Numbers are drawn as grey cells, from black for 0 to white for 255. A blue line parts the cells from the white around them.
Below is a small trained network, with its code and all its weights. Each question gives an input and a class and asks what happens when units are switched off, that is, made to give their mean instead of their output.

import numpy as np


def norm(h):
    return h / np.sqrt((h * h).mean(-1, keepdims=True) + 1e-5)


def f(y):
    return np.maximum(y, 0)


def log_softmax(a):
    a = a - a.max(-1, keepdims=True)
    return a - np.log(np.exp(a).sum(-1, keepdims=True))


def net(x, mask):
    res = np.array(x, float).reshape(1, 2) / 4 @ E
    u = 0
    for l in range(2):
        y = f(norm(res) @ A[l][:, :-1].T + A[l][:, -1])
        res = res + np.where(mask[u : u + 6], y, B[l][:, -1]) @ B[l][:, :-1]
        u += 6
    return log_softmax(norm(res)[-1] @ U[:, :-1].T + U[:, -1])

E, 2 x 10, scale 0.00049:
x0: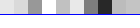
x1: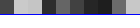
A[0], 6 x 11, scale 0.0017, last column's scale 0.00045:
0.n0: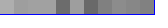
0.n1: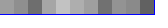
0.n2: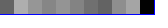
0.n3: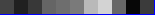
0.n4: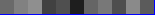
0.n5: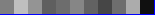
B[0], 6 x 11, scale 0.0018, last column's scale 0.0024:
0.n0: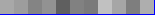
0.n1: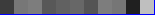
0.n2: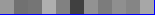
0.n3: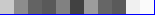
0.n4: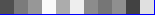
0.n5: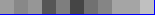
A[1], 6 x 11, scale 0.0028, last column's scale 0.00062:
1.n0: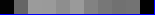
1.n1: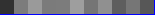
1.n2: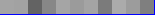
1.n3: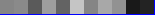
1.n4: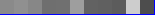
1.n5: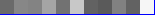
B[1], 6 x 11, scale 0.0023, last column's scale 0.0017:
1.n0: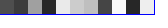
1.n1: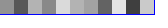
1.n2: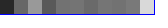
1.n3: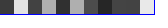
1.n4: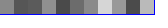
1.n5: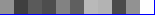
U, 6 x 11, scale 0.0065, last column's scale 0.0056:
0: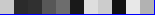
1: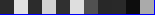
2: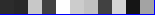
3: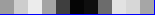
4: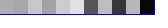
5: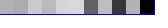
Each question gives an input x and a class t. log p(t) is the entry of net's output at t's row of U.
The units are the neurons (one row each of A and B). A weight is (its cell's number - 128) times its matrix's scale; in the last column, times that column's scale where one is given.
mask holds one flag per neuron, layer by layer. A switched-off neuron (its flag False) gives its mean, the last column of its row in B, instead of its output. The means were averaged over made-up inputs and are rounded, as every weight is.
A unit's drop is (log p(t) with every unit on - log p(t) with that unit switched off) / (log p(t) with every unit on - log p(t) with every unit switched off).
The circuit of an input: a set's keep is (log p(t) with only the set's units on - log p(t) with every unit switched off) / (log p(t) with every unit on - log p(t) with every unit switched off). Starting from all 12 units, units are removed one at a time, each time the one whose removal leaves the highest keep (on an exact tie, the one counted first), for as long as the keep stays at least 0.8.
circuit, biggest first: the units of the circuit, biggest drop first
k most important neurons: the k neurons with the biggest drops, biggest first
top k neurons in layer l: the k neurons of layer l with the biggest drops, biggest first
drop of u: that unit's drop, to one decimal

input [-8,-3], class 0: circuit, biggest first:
(0.n3)
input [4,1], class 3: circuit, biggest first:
(0.n4; 1.n0)
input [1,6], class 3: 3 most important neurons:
(0.n5; 1.n0; 0.n1)
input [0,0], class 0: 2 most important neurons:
(0.n1; 0.n0)
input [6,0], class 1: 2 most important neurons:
(0.n3; 0.n1)
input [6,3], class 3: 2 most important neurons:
(1.n0; 1.n3)
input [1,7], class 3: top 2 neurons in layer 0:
(0.n5; 0.n1)
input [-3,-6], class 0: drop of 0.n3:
0.2
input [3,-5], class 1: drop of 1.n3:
0.1
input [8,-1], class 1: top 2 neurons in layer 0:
(0.n3; 0.n1)
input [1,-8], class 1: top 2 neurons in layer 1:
(1.n3; 1.n5)
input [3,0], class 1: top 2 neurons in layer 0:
(0.n3; 0.n1)
